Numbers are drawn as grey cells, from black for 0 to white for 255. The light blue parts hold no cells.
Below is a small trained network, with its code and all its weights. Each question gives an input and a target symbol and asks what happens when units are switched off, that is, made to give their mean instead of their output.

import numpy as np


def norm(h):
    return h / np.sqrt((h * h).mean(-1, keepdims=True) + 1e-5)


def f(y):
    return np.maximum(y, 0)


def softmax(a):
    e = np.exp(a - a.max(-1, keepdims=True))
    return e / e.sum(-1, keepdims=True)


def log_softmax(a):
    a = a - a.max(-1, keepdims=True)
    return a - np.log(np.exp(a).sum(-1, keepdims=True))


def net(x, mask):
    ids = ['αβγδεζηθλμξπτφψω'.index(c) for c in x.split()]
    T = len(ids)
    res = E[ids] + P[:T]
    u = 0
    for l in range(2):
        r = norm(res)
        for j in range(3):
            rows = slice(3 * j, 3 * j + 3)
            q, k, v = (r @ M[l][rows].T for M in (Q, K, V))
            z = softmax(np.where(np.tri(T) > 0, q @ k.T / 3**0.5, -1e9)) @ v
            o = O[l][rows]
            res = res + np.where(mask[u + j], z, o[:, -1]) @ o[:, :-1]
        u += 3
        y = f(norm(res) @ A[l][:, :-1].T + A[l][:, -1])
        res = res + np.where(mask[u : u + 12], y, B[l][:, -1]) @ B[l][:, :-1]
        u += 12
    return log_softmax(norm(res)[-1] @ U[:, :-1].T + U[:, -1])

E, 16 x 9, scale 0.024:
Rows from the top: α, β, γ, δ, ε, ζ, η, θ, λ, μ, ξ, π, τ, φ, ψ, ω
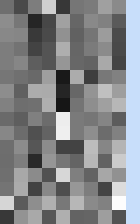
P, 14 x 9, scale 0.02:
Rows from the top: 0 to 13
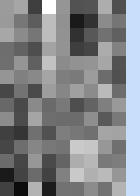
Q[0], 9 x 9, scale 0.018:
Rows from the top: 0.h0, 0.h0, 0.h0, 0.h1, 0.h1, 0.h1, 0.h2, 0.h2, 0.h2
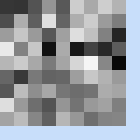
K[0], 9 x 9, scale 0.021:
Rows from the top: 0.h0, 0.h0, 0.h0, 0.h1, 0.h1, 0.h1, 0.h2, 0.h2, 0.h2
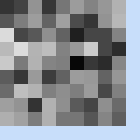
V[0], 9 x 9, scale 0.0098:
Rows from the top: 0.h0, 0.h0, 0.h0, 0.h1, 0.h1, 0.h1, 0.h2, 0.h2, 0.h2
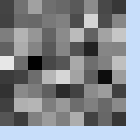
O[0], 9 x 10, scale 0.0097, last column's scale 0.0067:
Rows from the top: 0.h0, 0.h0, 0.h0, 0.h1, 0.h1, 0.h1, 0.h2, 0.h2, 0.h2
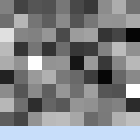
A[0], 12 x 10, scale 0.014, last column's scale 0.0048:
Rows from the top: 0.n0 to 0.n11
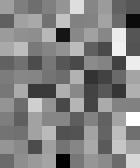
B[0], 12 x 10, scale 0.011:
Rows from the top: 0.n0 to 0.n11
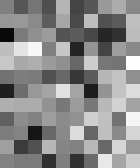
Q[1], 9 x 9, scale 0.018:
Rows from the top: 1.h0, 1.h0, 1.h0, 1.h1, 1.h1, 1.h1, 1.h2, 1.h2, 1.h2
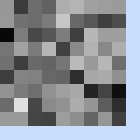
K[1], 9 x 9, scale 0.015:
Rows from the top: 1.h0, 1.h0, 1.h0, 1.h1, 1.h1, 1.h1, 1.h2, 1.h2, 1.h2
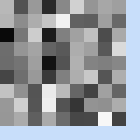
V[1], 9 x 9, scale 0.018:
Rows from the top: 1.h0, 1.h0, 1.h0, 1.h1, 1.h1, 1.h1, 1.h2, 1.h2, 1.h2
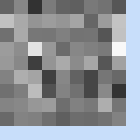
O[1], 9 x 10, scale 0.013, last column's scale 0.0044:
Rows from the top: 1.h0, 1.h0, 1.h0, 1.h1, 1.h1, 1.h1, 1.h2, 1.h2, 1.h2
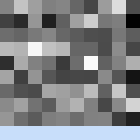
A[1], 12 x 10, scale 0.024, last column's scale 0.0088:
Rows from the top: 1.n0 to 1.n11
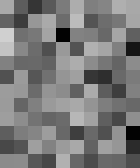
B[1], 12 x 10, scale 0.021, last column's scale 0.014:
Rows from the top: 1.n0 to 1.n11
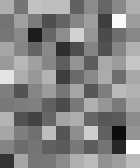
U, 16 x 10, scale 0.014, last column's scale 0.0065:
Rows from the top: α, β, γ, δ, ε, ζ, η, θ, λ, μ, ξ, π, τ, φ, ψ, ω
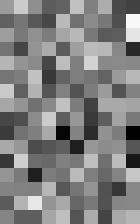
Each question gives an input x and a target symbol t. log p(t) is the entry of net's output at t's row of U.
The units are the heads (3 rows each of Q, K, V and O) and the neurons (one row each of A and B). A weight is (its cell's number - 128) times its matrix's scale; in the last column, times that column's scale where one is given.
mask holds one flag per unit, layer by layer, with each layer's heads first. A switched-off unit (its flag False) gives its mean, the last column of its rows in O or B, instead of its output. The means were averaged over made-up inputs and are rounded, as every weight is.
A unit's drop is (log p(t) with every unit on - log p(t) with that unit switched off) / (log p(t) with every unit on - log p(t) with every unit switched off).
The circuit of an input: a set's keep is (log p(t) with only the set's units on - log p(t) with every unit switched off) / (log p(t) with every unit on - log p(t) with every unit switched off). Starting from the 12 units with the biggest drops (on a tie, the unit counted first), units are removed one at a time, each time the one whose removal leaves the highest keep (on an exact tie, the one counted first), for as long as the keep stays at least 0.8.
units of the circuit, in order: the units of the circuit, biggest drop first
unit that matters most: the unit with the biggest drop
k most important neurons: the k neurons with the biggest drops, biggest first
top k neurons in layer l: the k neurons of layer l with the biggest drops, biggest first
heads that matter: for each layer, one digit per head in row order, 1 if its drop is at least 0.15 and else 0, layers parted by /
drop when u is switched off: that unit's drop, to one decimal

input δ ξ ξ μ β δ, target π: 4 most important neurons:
0.n1, 1.n11, 0.n6, 1.n10
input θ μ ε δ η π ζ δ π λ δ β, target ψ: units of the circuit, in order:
0.h1
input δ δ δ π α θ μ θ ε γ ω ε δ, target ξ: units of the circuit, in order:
0.h1, 1.n3
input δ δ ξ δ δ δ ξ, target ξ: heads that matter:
001 / 000
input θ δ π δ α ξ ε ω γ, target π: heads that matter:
110 / 000
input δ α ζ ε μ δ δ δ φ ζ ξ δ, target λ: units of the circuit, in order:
1.n6, 0.h1, 1.h0
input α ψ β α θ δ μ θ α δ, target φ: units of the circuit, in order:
0.h1, 1.n9
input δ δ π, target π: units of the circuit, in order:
1.h1, 0.n9
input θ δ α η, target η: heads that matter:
000 / 110
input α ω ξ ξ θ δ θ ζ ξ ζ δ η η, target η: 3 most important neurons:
0.n11, 0.n7, 0.n6
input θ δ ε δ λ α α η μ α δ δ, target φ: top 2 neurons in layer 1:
1.n9, 1.n5
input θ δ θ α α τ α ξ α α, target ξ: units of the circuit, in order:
0.h2, 0.n11
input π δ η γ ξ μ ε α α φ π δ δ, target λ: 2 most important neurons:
1.n6, 0.n2
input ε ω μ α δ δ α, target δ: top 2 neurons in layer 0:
0.n2, 0.n6
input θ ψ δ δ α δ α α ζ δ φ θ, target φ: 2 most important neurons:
0.n2, 1.n9
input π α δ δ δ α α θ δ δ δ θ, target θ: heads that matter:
000 / 110
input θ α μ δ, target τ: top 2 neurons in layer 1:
1.n8, 1.n6
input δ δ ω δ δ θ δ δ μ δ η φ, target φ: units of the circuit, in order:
1.n9, 0.n2
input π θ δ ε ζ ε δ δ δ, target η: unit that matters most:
0.h1
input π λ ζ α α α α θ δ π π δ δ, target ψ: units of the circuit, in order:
0.h1
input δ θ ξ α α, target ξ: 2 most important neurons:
0.n11, 0.n4
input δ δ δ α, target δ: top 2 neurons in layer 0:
0.n6, 0.n2
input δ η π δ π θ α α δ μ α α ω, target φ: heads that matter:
010 / 100
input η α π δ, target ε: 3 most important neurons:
1.n0, 0.n2, 0.n11
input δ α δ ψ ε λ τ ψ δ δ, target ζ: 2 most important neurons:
0.n6, 1.n1
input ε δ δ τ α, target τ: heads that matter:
001 / 000
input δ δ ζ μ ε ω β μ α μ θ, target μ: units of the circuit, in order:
0.n2
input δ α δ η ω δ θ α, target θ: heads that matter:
000 / 100
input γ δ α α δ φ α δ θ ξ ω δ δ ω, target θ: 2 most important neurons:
1.n0, 1.n5
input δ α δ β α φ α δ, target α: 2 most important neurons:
0.n6, 1.n5
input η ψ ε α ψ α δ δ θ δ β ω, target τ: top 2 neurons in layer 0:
0.n11, 0.n1
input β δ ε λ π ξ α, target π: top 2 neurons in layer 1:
1.n10, 1.n5
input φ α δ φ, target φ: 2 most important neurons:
1.n9, 0.n2
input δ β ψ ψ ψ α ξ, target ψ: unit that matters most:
1.h1
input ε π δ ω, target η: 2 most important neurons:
0.n2, 1.n0
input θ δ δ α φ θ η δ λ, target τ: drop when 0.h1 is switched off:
0.6
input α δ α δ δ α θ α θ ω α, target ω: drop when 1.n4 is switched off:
0.0
